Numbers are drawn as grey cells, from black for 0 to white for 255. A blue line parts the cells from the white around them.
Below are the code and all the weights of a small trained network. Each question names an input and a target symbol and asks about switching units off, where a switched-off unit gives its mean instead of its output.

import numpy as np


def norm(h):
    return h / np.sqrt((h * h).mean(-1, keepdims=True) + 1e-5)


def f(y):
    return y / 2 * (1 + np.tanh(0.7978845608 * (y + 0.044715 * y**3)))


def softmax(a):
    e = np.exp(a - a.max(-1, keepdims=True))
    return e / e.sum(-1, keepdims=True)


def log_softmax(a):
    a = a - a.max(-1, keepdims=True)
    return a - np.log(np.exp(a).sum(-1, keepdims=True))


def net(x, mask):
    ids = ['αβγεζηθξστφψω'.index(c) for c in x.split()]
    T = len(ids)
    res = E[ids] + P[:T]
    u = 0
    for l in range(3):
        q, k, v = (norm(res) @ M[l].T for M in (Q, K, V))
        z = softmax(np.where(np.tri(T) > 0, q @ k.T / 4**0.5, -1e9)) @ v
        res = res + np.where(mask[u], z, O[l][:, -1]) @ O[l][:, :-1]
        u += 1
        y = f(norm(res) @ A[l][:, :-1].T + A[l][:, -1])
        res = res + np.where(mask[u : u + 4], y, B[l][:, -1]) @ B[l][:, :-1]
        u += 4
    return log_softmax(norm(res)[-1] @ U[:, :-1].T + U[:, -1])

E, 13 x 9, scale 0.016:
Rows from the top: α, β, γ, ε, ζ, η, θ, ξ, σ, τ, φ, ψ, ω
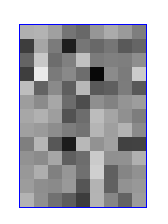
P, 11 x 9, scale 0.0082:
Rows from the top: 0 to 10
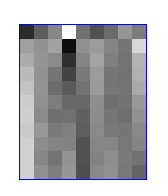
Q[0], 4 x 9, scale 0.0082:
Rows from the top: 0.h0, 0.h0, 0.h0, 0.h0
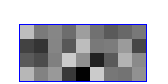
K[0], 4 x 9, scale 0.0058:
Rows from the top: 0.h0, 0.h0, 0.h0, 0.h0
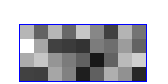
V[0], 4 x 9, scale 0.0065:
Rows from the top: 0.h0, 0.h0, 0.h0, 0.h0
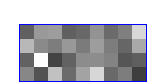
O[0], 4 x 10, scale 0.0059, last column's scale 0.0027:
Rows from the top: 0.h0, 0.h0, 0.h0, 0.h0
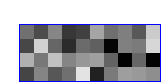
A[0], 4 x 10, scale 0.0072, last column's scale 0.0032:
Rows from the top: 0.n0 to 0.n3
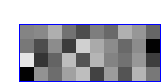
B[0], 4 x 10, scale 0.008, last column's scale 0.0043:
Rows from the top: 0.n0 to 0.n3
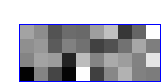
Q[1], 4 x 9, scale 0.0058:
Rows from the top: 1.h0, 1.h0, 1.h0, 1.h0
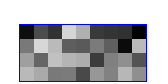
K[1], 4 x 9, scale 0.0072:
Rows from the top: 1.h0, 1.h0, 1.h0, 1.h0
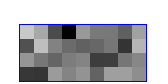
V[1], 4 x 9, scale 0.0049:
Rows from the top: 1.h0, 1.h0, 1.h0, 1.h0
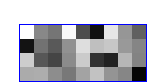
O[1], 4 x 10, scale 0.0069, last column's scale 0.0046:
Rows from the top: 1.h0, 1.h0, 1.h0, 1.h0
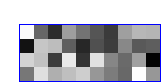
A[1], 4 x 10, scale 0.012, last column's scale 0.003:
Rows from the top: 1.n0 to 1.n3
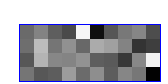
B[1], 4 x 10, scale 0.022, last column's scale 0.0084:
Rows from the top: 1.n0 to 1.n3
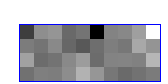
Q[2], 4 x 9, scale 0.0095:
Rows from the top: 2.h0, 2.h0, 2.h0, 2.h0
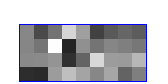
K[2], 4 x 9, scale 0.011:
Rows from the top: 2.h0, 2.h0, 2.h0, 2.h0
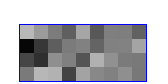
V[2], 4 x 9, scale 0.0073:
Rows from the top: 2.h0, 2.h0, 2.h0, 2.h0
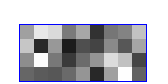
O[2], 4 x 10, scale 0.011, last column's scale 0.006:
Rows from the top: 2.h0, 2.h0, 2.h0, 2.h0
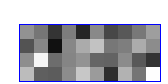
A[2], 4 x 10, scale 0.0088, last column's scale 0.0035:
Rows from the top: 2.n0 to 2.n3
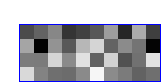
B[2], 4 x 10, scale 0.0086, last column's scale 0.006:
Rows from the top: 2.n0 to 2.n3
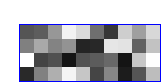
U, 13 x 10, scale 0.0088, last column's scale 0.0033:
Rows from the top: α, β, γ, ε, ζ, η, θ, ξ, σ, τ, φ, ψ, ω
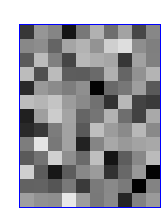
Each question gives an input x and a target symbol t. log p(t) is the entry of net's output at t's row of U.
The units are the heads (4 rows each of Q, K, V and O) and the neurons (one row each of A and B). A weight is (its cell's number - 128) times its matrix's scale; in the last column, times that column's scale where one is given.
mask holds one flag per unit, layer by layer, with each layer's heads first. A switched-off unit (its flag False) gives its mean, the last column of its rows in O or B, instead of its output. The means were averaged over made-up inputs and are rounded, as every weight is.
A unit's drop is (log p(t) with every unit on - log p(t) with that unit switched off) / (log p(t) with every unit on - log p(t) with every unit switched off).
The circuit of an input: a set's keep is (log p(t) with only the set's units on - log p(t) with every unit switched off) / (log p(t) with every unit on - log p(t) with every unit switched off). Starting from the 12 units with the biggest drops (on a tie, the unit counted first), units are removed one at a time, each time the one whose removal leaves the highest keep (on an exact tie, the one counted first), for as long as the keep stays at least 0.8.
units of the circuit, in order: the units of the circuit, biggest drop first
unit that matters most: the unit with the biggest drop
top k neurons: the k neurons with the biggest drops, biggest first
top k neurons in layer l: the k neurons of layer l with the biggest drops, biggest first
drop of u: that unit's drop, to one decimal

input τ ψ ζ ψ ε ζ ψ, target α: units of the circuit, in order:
[1.h0; 0.h0; 1.n0]
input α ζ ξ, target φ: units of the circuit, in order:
[2.h0]
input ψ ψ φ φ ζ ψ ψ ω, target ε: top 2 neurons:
[1.n0; 1.n3]
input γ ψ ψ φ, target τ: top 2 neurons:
[0.n3; 1.n1]
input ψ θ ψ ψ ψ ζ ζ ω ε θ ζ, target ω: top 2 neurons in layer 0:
[0.n2; 0.n0]
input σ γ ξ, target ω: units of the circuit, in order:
[2.n3; 1.n0]
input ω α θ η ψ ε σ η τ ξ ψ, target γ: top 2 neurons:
[1.n0; 1.n2]
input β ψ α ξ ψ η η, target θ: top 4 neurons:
[1.n0; 2.n3; 2.n1; 0.n3]
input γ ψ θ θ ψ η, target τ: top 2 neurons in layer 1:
[1.n0; 1.n1]
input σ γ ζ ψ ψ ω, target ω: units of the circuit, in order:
[2.n3; 1.n0]
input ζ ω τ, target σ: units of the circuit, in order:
[1.h0; 2.h0; 1.n0]
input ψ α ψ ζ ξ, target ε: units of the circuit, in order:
[2.h0; 1.n0; 1.n3]
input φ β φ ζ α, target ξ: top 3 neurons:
[1.n1; 1.n0; 1.n2]
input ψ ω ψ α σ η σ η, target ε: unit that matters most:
2.h0
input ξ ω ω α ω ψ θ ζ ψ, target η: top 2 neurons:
[1.n0; 0.n2]
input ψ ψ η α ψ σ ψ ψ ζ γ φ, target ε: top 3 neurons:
[1.n0; 1.n3; 2.n2]
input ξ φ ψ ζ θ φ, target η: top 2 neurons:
[1.n0; 0.n2]
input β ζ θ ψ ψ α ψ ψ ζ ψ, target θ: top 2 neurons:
[1.n0; 2.n3]
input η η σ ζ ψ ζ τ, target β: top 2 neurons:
[1.n0; 2.n1]
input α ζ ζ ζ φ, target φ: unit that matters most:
1.h0
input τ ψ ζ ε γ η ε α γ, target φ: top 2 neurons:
[0.n3; 0.n2]
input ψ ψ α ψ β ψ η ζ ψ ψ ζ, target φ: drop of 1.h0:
1.9
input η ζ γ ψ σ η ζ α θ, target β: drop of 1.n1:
0.0
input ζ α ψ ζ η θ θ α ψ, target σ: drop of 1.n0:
0.1
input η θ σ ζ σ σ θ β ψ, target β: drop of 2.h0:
0.4
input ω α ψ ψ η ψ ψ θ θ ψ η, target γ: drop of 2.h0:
1.0
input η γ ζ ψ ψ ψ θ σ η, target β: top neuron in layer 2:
[2.n1]
